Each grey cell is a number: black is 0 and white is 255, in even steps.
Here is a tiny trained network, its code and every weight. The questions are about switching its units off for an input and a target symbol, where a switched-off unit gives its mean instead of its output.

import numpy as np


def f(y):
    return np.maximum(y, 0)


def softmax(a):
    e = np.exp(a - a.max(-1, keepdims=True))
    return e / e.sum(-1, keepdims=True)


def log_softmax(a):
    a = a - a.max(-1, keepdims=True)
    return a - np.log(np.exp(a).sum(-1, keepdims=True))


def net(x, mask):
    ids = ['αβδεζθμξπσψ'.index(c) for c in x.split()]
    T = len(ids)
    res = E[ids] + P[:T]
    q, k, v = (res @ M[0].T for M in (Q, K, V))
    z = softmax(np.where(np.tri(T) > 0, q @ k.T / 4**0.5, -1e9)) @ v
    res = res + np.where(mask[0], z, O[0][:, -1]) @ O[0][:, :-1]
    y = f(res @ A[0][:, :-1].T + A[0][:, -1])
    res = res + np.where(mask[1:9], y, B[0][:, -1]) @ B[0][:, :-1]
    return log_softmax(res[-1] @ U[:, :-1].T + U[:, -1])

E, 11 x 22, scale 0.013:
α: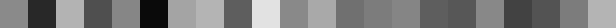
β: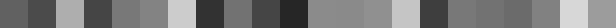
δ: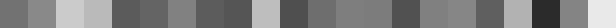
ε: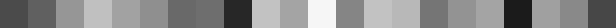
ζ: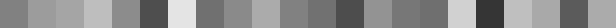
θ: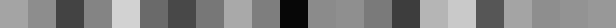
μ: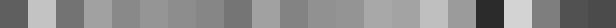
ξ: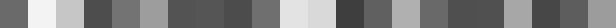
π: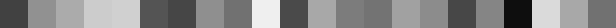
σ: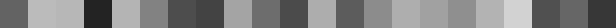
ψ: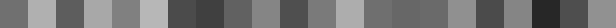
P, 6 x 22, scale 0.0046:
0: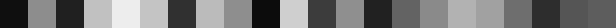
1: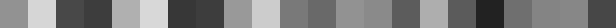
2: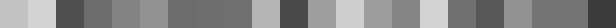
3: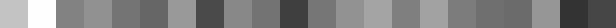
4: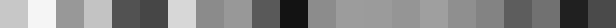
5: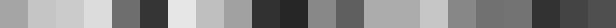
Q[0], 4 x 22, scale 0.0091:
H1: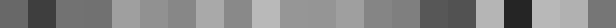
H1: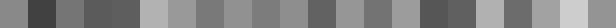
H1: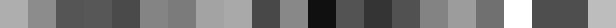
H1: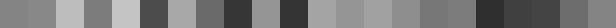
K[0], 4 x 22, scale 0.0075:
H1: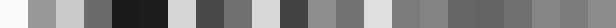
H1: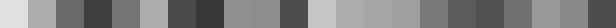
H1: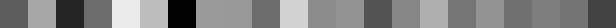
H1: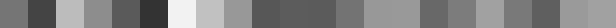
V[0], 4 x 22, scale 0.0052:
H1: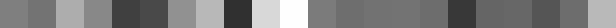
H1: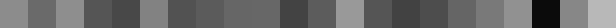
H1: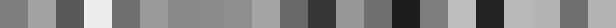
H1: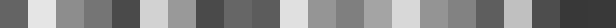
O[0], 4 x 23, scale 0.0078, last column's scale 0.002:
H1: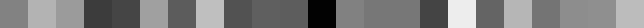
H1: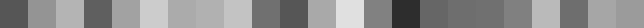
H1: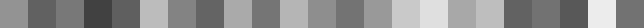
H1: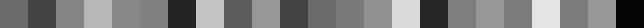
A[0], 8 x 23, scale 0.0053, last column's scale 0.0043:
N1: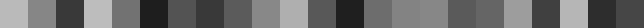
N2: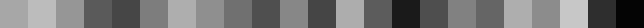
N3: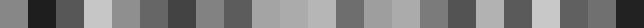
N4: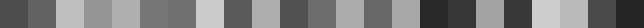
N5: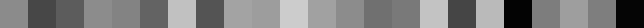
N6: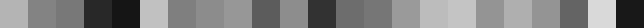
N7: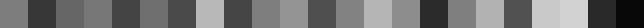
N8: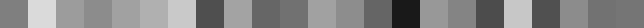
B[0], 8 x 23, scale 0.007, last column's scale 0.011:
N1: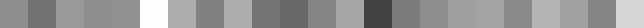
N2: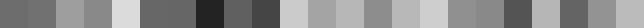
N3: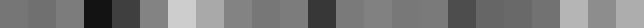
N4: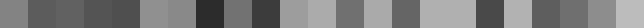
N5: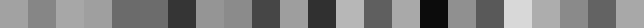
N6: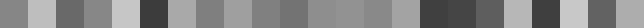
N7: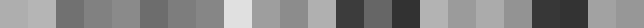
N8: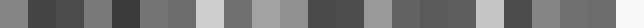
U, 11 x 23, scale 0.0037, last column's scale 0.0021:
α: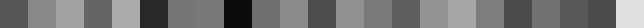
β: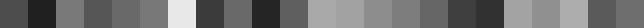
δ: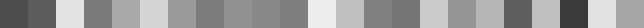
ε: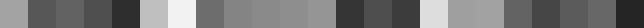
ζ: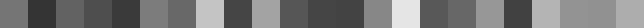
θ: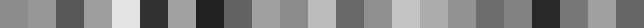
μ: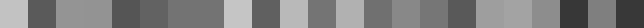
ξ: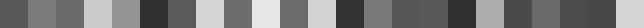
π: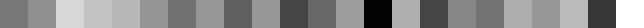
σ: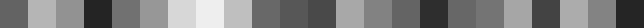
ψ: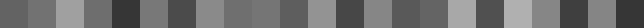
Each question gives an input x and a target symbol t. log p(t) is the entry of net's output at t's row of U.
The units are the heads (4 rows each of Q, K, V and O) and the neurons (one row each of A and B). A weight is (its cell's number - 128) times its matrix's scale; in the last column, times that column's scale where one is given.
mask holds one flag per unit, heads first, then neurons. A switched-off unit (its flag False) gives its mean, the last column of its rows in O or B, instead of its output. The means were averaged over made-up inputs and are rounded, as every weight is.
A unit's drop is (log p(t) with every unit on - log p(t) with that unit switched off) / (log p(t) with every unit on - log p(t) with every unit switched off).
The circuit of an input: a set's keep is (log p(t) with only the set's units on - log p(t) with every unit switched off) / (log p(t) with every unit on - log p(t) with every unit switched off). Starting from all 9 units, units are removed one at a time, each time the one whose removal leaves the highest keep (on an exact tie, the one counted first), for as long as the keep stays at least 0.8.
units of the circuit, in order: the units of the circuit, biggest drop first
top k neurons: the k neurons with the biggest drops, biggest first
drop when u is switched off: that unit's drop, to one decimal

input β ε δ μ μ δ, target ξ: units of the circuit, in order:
[H1, N8, N1]
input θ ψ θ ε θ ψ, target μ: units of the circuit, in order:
[H1, N5]
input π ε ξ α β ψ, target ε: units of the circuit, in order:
[H1, N1]
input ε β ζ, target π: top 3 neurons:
[N1, N8, N4]
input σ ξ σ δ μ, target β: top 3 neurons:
[N4, N3, N8]
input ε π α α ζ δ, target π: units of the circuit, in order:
[H1, N1]
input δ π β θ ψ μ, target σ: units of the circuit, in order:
[H1, N6]
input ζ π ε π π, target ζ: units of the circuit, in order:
[H1, N3]
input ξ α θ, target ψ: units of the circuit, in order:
[H1, N4, N7]
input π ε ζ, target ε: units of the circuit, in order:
[H1, N1]
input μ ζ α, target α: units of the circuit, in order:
[H1, N2]
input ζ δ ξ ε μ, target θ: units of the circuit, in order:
[H1, N6, N8]
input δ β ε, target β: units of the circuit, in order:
[H1, N4, N3]
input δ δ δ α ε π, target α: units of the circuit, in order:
[H1, N2, N1]
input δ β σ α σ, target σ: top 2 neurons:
[N6, N2]
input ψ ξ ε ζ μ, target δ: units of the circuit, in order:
[H1]
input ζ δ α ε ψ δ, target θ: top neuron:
[N6]
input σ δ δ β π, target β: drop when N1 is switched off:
0.0
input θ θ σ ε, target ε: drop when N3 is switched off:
0.2
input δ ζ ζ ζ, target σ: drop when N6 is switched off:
0.5
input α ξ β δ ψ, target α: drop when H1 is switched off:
0.9
